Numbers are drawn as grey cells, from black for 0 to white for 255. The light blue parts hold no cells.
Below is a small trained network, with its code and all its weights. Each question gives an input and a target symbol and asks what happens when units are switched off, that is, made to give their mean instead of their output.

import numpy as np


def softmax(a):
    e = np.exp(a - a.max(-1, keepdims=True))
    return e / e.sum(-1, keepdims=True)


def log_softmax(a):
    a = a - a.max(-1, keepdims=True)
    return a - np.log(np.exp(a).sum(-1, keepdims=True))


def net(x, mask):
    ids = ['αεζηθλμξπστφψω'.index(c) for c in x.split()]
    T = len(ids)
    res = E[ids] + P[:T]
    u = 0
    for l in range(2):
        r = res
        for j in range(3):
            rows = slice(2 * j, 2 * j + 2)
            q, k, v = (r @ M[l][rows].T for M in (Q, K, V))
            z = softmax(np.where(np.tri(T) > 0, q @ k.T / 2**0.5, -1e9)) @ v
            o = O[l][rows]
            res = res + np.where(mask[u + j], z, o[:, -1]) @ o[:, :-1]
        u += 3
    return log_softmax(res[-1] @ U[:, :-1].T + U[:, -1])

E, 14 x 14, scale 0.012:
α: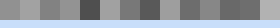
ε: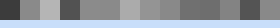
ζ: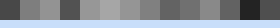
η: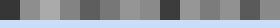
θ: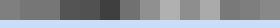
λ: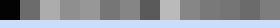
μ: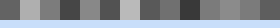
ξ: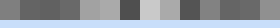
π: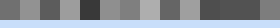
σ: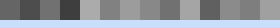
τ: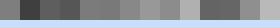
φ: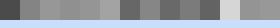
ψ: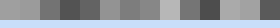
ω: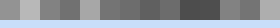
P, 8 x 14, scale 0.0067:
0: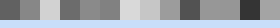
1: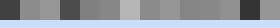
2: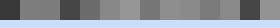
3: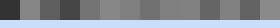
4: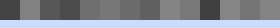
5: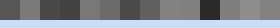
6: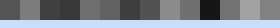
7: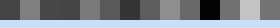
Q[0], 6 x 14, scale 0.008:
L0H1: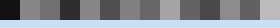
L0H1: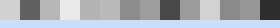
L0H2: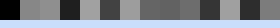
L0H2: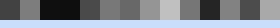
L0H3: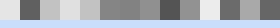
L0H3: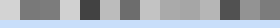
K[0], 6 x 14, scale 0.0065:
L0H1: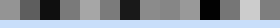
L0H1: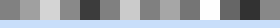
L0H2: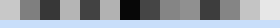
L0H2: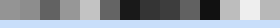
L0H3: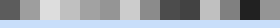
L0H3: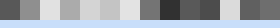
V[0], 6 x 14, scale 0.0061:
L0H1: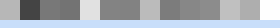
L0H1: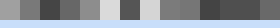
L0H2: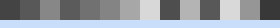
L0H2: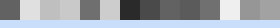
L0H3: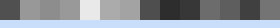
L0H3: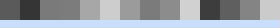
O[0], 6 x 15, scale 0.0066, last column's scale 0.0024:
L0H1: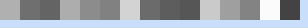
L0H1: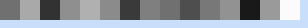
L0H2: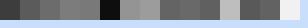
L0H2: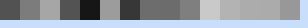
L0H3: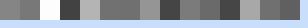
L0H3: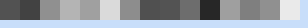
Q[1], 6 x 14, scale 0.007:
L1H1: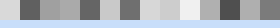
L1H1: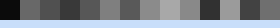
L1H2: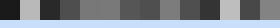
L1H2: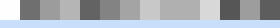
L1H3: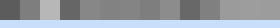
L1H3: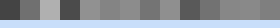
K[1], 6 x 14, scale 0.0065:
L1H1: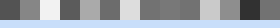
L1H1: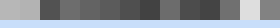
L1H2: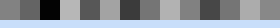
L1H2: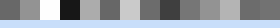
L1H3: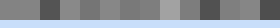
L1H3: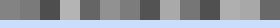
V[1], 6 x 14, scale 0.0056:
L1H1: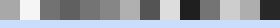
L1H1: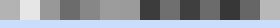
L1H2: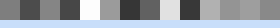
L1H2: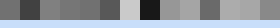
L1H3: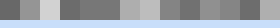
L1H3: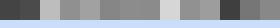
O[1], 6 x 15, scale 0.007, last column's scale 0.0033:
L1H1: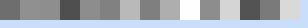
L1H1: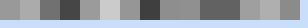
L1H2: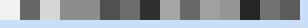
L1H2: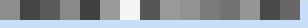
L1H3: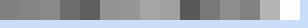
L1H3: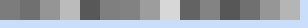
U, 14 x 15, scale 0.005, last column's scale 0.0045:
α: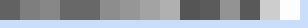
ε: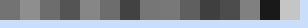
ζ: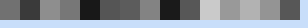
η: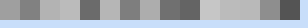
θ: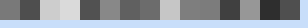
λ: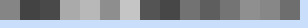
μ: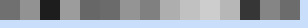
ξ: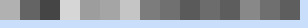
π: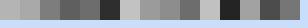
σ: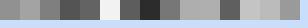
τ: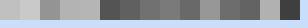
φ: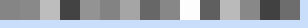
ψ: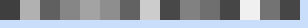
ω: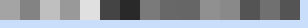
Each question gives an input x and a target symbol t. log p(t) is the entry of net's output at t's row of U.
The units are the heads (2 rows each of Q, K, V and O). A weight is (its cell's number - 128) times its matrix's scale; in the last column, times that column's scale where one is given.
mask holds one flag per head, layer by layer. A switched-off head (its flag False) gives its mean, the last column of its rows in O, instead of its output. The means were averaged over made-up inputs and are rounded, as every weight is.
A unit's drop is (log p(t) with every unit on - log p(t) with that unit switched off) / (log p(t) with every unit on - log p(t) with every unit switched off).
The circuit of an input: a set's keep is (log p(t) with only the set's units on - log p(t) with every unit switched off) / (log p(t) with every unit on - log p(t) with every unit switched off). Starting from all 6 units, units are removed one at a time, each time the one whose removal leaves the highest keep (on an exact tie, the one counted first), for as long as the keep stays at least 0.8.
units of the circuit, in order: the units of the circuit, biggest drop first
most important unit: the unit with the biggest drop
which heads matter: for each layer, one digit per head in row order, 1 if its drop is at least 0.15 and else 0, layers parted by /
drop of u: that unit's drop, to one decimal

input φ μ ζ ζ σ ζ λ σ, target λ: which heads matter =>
111 / 010
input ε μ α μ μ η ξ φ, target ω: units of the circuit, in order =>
L1H2, L0H1
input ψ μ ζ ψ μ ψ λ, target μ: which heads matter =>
001 / 100
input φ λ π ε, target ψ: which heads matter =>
000 / 110
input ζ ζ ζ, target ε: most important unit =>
L0H1
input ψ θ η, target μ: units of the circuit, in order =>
L0H3, L1H1
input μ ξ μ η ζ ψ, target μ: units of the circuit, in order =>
L0H3, L1H1
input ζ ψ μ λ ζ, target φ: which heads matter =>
100 / 100
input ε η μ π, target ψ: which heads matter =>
000 / 010
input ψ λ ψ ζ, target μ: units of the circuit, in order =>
L1H1, L0H3
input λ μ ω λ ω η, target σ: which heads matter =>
010 / 100
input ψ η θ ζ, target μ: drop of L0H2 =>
0.0
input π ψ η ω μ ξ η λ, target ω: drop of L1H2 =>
0.9
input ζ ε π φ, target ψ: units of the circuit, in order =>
L1H2
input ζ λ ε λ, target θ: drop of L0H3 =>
0.1
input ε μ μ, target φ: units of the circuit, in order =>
L1H1, L0H1
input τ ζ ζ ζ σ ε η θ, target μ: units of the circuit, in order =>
L0H3, L1H1
